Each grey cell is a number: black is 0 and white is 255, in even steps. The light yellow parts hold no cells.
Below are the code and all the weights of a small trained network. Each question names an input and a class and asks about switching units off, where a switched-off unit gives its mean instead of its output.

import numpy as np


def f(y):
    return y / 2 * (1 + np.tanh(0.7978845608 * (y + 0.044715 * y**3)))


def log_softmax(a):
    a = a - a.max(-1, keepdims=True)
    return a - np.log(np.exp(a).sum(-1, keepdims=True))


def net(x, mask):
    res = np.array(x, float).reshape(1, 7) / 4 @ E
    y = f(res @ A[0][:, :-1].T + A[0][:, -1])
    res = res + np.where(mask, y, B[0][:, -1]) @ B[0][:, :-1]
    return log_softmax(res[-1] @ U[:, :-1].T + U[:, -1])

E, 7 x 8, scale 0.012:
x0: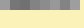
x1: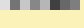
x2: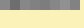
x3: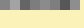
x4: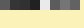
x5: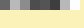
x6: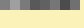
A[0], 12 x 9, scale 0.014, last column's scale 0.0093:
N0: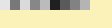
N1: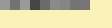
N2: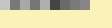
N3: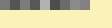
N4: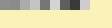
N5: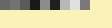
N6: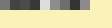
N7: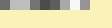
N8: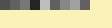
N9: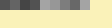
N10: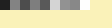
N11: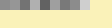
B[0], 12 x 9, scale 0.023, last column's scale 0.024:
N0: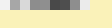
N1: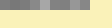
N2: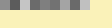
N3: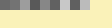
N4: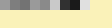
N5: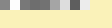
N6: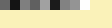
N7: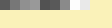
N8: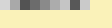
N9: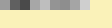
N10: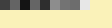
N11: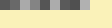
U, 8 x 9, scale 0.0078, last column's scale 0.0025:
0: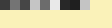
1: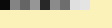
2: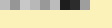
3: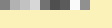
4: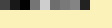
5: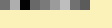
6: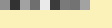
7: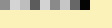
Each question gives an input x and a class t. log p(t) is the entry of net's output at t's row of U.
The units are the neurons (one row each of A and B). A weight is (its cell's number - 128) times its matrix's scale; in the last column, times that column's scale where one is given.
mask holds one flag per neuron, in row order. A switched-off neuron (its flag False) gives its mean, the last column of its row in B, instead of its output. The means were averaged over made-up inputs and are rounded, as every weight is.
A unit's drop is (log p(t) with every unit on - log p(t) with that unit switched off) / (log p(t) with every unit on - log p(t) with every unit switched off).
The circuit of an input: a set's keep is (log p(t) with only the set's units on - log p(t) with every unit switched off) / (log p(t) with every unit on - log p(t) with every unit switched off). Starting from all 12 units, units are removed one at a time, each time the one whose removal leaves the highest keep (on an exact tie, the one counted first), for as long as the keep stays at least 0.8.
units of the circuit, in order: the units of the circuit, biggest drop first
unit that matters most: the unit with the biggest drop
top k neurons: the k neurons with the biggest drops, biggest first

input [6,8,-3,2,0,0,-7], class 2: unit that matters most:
N6
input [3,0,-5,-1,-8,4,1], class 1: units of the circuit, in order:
N0; N7
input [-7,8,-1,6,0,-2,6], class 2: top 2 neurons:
N0; N6
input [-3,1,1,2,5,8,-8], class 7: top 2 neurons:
N10; N5
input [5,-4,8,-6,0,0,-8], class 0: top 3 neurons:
N6; N7; N5
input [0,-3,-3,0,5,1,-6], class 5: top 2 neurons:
N5; N8
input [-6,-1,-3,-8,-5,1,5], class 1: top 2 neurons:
N7; N0
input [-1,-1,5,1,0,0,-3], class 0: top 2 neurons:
N6; N7
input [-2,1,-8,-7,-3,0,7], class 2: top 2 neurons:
N10; N6
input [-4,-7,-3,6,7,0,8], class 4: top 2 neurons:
N6; N9
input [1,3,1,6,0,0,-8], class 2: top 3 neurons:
N6; N7; N5
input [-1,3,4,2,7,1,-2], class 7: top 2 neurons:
N5; N8
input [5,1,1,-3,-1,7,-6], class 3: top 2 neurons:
N7; N10
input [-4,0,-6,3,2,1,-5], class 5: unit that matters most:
N0
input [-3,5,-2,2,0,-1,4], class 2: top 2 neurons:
N6; N7
